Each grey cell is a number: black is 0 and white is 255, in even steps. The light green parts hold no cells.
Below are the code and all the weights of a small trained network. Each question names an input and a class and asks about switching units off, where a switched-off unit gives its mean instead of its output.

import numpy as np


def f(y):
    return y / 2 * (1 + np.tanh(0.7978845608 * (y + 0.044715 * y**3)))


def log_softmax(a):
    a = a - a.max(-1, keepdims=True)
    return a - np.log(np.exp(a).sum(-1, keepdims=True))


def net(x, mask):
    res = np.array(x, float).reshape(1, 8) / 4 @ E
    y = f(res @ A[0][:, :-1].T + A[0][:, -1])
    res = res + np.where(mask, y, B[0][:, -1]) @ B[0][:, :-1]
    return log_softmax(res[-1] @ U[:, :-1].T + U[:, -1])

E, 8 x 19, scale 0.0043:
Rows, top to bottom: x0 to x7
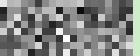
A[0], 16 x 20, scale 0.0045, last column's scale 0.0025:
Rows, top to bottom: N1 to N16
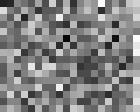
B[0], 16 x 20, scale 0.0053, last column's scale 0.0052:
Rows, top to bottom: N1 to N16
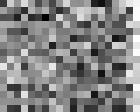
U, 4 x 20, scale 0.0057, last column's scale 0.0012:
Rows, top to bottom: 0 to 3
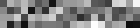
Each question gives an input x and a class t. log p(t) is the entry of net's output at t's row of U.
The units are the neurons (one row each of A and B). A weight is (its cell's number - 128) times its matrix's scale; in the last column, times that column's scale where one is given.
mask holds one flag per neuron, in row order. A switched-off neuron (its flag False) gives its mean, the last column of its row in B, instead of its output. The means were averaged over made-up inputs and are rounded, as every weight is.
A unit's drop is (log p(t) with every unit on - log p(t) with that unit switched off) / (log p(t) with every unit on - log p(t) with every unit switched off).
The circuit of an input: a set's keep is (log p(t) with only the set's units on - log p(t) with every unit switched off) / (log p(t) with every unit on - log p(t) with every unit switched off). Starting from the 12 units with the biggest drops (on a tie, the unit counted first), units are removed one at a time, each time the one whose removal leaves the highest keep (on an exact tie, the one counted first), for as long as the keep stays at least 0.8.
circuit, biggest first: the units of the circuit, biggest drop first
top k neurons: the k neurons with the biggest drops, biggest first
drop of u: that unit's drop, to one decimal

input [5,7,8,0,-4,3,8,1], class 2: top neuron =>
[N10]
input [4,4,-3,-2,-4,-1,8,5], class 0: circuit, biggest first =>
[N1; N13]
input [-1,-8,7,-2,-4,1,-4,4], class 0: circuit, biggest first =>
[N1; N6]
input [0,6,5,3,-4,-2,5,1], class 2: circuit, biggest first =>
[N3; N10]
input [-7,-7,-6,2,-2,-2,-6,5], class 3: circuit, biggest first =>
[N2; N1]
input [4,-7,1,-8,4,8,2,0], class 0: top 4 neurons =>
[N1; N10; N6; N16]
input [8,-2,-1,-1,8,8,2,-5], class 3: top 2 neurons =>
[N6; N1]
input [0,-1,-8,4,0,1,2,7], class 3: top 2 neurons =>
[N2; N8]
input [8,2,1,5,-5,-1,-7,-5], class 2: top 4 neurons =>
[N10; N3; N1; N7]
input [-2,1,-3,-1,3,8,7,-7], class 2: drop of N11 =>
0.1
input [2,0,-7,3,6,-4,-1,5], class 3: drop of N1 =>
0.2
